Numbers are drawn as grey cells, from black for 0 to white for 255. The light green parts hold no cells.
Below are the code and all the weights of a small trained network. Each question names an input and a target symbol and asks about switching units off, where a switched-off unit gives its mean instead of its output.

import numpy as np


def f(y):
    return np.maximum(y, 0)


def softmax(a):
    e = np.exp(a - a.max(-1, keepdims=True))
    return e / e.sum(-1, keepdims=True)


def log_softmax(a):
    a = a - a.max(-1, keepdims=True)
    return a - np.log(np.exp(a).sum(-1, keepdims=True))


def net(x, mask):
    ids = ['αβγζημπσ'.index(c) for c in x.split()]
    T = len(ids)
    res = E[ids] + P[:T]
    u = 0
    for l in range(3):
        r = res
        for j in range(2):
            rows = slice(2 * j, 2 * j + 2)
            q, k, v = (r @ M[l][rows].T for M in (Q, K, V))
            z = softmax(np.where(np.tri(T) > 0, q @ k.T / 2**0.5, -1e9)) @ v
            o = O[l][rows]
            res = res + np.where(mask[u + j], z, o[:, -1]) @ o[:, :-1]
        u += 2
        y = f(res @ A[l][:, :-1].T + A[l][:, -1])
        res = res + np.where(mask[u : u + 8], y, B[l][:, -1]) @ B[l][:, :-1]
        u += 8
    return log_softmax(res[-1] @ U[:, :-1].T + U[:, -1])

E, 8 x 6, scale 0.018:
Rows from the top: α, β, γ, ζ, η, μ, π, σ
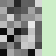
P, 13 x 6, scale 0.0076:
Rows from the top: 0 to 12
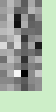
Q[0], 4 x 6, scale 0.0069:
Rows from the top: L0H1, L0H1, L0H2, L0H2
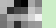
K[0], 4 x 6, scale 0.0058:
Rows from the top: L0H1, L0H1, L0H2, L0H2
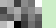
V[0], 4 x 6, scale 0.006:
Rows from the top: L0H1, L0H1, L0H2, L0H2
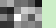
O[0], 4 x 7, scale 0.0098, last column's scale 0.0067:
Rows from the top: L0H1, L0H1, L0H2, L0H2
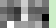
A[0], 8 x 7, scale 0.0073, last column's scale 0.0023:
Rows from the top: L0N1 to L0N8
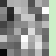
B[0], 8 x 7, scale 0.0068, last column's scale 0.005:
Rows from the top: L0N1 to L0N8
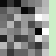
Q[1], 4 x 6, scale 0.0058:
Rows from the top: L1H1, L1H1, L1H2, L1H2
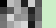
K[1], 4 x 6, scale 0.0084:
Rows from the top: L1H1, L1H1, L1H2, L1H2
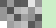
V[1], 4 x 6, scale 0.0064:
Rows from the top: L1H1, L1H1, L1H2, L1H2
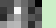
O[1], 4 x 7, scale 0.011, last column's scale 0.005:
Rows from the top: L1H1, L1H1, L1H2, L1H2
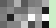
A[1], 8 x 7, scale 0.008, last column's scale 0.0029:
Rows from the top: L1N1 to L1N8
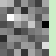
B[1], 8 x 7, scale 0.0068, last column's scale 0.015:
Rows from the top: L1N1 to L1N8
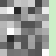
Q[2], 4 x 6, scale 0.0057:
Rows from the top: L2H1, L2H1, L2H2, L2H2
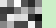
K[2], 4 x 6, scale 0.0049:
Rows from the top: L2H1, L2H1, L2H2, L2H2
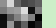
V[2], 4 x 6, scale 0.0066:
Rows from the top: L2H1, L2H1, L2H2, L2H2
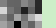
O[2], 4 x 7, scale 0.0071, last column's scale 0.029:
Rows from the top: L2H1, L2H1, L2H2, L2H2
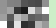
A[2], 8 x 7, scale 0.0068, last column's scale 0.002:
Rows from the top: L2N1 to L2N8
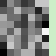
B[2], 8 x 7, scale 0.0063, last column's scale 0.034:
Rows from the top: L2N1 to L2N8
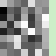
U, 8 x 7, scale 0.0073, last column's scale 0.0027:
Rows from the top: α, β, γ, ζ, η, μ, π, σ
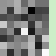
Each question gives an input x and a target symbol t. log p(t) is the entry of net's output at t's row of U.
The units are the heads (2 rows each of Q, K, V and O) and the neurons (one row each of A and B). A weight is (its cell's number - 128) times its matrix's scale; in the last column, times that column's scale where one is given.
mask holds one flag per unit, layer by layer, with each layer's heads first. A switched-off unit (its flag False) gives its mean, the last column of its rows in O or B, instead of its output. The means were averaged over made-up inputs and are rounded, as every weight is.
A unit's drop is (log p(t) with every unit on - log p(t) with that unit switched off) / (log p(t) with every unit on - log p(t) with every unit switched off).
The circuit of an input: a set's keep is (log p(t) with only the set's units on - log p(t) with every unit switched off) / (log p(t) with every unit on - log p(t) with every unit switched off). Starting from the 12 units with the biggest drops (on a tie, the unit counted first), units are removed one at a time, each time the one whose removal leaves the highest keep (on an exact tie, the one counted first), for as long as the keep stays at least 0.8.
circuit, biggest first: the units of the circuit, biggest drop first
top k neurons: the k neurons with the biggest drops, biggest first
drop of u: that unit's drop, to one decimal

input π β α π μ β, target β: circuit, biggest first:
[L2N4; L1H2]
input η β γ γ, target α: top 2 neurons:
[L2N6; L2N1]
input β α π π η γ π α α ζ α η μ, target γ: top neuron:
[L2N3]
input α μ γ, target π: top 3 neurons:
[L2N3; L1N1; L2N4]
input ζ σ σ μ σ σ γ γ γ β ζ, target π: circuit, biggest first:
[L1N2; L0N5]
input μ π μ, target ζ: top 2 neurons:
[L2N3; L0N3]
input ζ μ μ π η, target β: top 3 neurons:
[L2N4; L2N7; L2N6]
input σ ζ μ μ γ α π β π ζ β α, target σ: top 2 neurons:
[L0N1; L2N5]
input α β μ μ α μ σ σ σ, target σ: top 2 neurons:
[L2N3; L2N1]
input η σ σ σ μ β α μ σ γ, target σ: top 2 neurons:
[L0N1; L1N2]
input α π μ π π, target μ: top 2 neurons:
[L2N3; L2N4]
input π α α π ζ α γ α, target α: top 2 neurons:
[L2N3; L1N5]
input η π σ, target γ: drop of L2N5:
0.0
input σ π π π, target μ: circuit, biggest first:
[L1N2]
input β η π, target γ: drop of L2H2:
0.1
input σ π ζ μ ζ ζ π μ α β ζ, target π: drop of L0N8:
-0.1
